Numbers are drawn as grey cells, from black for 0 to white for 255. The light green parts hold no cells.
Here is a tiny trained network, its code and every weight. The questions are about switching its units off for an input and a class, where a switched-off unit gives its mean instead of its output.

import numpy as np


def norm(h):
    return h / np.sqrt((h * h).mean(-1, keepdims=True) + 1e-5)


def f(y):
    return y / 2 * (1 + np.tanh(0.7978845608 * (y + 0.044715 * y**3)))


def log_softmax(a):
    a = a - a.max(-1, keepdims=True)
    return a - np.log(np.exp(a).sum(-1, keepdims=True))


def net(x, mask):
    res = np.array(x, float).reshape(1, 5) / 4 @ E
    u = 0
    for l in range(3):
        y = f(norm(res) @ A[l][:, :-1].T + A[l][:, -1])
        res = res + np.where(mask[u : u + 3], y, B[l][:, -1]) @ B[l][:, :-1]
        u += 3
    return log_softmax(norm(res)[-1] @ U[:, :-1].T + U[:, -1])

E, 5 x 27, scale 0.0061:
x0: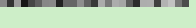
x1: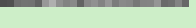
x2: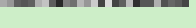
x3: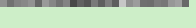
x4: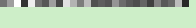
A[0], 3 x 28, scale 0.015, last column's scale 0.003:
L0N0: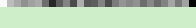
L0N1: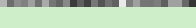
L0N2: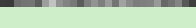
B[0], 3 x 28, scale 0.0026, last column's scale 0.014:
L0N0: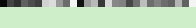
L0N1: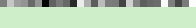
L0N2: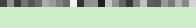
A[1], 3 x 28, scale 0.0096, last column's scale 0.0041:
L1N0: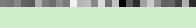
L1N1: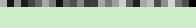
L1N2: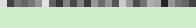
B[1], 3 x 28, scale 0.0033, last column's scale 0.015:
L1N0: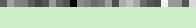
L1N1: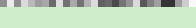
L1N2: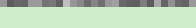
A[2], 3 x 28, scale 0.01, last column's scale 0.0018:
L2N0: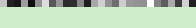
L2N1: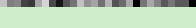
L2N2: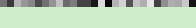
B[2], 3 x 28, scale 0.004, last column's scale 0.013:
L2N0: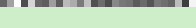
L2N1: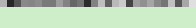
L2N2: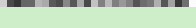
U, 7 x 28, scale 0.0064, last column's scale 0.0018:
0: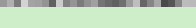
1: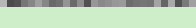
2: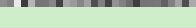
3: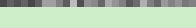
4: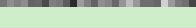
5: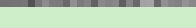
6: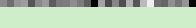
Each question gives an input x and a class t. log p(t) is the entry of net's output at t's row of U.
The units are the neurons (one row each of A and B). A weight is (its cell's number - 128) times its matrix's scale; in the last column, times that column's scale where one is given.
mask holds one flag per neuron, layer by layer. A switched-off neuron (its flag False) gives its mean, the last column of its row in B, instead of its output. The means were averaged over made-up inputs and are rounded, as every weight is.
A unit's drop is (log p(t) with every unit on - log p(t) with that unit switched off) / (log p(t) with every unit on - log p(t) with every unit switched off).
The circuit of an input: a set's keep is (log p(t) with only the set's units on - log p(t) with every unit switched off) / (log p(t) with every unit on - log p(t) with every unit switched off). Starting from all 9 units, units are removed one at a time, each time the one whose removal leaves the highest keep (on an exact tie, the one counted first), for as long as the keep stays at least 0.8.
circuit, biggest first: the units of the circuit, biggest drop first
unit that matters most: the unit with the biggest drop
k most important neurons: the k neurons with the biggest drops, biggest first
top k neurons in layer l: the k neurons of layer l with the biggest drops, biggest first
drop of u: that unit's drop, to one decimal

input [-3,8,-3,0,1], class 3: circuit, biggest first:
(L0N2)
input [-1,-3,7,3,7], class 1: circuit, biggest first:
(L2N1 L2N0)
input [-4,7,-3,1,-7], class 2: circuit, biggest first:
(L2N0 L1N1)
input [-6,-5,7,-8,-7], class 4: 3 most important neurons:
(L1N0 L1N1 L2N2)
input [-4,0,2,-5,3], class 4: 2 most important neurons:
(L1N0 L1N1)
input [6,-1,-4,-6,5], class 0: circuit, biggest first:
(L1N1 L2N0)
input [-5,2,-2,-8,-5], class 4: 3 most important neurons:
(L1N0 L1N1 L0N0)
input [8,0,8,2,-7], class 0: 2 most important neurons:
(L1N1 L2N2)
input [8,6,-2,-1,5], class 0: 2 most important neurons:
(L1N1 L0N0)
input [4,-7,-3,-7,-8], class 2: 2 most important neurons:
(L2N0 L0N1)
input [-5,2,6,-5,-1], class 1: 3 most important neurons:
(L1N1 L2N1 L0N1)
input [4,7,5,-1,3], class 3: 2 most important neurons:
(L0N2 L2N2)
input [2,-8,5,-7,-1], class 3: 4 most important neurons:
(L0N0 L0N1 L2N2 L1N0)
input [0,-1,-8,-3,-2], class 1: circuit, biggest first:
(L2N2)
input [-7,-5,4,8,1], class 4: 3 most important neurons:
(L0N1 L1N1 L0N2)
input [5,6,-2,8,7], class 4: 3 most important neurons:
(L0N1 L2N0 L0N0)
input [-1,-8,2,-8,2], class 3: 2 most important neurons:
(L0N0 L0N1)
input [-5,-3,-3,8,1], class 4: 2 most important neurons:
(L0N1 L1N1)
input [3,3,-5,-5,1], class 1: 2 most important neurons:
(L2N2 L0N1)
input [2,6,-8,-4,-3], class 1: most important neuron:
(L2N2)
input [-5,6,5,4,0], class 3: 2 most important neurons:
(L0N2 L1N1)
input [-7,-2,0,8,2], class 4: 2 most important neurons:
(L0N1 L1N1)
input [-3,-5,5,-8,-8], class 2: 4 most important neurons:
(L2N0 L0N1 L1N1 L0N2)
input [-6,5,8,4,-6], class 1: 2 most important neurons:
(L1N1 L2N1)
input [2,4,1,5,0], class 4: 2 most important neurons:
(L0N1 L0N0)
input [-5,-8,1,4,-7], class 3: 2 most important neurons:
(L0N0 L1N1)
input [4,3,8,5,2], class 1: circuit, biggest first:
(L2N1)
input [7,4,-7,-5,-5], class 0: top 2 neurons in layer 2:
(L2N1 L2N0)
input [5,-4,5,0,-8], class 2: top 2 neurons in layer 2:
(L2N0 L2N2)
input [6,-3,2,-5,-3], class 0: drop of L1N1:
1.3
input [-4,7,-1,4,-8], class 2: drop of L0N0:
0.2
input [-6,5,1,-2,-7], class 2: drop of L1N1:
0.4
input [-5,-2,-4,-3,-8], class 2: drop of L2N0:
0.9
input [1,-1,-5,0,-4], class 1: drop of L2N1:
-0.1
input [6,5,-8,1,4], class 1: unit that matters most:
L2N2
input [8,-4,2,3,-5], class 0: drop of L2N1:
0.0
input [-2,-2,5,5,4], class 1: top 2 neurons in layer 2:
(L2N1 L2N0)
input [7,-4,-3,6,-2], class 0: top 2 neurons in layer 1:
(L1N1 L1N0)
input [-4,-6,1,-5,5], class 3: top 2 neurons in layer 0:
(L0N0 L0N1)
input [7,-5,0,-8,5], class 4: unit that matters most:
L1N0
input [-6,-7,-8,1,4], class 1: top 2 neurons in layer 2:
(L2N2 L2N0)
